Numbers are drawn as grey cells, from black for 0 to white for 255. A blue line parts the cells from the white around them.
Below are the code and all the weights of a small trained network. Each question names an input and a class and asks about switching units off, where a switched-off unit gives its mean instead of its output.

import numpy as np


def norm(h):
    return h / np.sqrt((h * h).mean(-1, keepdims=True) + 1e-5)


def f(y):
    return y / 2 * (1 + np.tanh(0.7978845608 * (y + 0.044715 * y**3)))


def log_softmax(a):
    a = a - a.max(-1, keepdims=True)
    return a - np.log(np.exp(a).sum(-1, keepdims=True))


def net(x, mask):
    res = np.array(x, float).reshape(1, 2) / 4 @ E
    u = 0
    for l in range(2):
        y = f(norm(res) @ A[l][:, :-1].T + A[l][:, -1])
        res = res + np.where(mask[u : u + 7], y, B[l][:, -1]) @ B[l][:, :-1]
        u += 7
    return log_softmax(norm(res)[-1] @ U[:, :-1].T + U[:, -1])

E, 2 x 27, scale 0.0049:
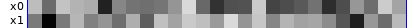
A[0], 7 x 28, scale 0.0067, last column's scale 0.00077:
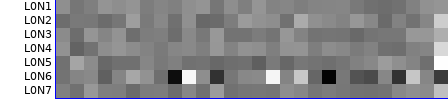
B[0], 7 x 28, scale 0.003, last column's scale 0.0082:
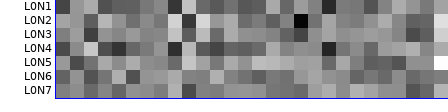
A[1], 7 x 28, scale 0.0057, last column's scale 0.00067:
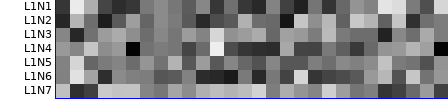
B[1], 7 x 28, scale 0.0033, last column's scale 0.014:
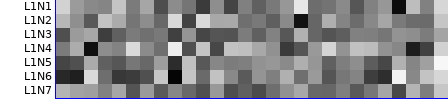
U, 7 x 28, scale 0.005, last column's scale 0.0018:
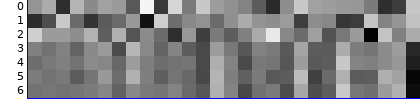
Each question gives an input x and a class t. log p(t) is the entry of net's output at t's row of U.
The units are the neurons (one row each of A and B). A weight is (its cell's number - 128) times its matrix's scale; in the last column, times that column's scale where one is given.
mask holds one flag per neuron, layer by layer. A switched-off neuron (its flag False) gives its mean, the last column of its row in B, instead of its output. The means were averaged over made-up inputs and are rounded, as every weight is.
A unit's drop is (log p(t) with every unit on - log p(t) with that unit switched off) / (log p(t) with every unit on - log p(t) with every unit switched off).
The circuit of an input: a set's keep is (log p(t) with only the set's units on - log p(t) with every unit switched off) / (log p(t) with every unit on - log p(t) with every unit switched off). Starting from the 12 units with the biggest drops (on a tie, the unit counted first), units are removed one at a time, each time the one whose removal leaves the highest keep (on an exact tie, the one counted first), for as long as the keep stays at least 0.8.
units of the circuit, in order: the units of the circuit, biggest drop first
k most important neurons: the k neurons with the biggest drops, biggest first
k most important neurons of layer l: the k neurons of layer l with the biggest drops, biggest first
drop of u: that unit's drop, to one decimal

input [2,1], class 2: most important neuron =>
[L1N1]
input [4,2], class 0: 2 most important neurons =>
[L0N5 L1N4]
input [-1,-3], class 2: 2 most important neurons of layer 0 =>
[L0N5 L0N4]
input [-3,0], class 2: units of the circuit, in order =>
[L1N4 L1N6]
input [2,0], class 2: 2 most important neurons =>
[L1N6 L0N3]
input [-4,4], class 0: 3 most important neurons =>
[L1N5 L0N5 L1N6]
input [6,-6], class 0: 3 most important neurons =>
[L1N4 L0N4 L0N1]
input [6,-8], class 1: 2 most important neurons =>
[L1N6 L0N2]
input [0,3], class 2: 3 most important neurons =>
[L0N5 L0N4 L0N1]
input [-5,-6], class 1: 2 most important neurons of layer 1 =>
[L1N6 L1N5]
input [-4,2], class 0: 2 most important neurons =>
[L0N5 L1N6]
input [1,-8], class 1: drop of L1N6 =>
0.5
